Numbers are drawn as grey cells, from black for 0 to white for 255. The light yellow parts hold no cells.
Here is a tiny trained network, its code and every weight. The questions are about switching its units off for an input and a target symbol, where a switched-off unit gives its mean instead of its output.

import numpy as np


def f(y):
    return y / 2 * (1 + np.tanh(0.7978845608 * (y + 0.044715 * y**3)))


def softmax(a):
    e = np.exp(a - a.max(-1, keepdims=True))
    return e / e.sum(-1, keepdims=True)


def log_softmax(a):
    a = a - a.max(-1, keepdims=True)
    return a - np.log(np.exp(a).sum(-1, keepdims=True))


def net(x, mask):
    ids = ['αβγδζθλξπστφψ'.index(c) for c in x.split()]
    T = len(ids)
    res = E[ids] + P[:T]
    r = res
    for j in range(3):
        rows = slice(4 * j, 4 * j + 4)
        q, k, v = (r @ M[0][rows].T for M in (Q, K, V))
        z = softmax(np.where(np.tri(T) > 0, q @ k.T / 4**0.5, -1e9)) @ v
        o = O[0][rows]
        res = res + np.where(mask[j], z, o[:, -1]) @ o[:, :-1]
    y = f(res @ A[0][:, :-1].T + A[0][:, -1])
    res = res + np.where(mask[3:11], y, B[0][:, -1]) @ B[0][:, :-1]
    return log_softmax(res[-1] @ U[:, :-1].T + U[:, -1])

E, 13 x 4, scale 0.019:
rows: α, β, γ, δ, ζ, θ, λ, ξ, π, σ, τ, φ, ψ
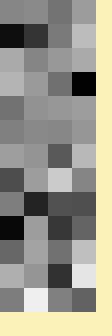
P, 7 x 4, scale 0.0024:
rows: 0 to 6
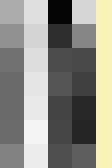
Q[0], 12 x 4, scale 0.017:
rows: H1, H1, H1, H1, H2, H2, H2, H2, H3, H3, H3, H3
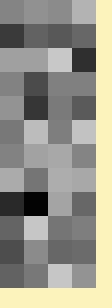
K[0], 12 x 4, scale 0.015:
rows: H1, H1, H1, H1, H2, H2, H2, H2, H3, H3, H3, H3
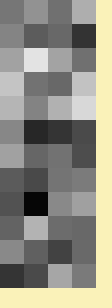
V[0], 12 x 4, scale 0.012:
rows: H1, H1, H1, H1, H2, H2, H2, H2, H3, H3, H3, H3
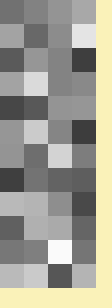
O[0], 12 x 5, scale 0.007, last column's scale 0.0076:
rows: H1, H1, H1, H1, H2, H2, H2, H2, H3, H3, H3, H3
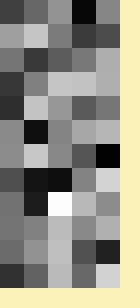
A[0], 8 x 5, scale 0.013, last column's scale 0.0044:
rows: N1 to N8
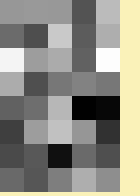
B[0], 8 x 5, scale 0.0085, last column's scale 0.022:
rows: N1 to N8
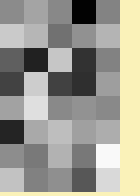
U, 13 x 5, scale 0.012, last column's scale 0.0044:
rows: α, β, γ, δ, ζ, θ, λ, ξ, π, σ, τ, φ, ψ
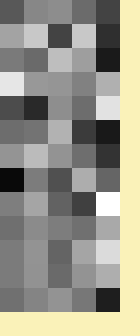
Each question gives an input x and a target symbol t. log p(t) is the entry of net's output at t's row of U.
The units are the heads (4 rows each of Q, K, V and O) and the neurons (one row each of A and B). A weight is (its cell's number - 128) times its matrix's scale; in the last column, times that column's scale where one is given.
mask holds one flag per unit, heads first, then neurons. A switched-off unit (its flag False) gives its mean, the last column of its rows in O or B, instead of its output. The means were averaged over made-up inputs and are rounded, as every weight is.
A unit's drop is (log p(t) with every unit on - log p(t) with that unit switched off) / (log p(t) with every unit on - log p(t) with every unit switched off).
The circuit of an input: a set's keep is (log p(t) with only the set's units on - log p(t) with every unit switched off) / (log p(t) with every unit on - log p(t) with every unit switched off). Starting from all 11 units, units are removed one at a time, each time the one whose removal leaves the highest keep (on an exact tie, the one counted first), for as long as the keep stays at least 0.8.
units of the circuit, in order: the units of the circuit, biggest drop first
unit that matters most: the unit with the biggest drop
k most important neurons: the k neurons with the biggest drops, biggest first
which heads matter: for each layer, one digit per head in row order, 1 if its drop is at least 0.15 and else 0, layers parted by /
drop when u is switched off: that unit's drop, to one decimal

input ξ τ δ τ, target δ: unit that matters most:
H2
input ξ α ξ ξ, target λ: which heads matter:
011
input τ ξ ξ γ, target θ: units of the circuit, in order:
[H2 N3 H3]
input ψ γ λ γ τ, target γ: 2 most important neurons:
[N6 N4]
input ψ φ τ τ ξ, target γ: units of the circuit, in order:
[H1 N4 H2]
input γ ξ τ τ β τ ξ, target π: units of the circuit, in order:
[H3 H2]
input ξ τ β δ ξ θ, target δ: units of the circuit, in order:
[H3 N2 H2]
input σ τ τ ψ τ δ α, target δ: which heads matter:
011
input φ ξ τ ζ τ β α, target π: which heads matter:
110
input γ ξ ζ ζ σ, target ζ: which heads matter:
100
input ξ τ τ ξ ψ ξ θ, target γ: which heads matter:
001
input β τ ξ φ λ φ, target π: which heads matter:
110
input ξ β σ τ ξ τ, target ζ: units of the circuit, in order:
[H2 N7]
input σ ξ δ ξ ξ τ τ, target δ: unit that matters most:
N8
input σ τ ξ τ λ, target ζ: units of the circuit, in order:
[H2 N2]
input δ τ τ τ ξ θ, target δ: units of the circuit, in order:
[H2 N6]
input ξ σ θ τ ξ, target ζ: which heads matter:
011
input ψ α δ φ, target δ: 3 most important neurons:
[N8 N6 N2]
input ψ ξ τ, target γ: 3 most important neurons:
[N6 N4 N2]
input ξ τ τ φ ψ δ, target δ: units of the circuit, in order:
[N2 H3]
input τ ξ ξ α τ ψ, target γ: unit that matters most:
H3
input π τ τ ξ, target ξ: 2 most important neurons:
[N8 N7]
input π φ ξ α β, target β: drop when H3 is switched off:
0.6
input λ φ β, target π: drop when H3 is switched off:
0.3
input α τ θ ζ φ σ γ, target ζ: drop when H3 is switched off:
0.1
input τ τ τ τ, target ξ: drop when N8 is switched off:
0.4
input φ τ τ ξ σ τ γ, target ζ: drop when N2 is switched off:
0.2
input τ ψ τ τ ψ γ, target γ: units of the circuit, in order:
[H3]
